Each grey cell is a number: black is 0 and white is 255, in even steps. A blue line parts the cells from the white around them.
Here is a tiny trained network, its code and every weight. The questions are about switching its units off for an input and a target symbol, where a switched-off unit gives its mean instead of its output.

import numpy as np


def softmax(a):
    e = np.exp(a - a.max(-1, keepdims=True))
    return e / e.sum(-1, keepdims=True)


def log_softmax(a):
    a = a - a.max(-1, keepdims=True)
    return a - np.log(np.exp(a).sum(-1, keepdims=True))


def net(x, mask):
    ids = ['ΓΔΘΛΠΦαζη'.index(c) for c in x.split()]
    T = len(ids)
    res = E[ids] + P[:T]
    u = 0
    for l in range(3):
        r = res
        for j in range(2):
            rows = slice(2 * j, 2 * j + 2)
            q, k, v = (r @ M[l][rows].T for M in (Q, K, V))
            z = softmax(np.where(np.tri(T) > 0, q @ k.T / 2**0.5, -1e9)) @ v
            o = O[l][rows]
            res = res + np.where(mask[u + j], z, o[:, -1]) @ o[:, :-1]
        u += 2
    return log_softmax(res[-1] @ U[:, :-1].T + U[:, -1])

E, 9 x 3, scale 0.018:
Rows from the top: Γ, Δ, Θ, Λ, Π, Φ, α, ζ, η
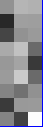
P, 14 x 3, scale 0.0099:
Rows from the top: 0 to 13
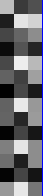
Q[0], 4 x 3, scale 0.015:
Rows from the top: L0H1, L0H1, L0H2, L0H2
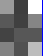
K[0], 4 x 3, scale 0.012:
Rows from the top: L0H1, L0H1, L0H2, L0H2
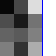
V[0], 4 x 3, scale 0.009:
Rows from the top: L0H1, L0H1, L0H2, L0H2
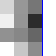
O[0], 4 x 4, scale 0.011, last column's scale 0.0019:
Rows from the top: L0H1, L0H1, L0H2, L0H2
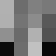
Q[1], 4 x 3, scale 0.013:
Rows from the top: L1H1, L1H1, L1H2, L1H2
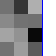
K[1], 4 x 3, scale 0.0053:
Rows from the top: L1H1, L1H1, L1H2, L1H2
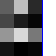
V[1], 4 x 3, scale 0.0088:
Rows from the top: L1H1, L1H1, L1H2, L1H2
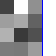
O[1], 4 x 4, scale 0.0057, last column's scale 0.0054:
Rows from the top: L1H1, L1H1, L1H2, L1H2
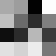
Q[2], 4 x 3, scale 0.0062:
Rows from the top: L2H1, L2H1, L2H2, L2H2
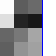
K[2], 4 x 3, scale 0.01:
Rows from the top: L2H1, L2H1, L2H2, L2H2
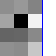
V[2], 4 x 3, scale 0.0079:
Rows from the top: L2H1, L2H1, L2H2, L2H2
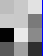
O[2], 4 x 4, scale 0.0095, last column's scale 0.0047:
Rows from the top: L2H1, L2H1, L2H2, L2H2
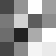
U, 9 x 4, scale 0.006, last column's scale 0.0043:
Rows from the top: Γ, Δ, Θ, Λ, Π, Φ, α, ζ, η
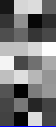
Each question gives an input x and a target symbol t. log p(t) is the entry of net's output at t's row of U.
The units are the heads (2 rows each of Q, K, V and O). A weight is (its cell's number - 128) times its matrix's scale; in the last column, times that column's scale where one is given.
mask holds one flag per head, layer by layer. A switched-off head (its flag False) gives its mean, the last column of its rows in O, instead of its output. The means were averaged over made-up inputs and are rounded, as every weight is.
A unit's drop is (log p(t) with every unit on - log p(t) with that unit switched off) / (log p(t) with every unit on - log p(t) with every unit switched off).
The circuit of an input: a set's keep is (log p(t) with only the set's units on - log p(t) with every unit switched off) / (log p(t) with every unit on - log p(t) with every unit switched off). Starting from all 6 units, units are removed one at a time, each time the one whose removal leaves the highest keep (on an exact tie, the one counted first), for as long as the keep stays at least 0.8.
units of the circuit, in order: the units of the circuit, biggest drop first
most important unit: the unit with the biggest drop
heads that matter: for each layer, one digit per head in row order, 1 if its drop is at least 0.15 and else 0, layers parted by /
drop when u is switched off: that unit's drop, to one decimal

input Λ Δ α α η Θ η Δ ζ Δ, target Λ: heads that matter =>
11 / 00 / 10
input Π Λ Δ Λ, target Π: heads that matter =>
10 / 01 / 10
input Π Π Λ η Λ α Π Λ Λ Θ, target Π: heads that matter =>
11 / 01 / 00
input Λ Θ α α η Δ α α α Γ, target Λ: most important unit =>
L0H1
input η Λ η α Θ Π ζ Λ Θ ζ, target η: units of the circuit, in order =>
(L1H1 L2H1 L0H2 L1H2)
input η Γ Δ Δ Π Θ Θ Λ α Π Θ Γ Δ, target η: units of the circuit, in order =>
(L1H1 L2H1 L0H2 L1H2)
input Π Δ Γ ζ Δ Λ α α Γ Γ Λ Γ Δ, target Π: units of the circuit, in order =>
(L0H1 L0H2)
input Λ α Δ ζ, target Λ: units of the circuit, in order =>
(L0H1 L0H2 L2H1 L1H1)
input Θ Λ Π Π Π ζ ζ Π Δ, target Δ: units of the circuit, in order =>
(L0H1 L2H1)
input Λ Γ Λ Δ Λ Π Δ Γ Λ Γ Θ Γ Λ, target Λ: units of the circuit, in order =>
(L0H1 L2H1 L1H1)
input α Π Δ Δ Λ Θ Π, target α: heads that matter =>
00 / 11 / 10
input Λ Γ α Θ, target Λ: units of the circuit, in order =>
(L0H1 L0H2 L2H1 L1H1)
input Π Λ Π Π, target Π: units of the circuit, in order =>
(L0H1 L1H2 L2H1)
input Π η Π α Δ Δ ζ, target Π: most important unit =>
L0H1
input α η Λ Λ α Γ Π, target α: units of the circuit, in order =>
(L1H1 L2H1 L1H2 L0H1)
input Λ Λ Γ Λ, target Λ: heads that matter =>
11 / 01 / 10
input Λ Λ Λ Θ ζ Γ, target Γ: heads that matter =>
11 / 00 / 10
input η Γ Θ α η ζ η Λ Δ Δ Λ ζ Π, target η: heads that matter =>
00 / 10 / 11
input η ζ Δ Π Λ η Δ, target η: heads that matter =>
11 / 11 / 11
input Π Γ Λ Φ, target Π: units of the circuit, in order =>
(L0H1)
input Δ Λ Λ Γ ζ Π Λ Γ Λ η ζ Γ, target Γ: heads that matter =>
10 / 00 / 01
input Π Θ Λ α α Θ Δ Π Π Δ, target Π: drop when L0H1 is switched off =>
0.4
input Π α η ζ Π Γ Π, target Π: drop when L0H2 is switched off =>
0.1
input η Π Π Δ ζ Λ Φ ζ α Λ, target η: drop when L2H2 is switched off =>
0.1
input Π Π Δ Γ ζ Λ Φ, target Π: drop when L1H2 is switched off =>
0.4
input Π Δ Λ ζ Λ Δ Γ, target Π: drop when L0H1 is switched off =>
0.5
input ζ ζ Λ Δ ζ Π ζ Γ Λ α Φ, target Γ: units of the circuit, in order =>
(L0H2)
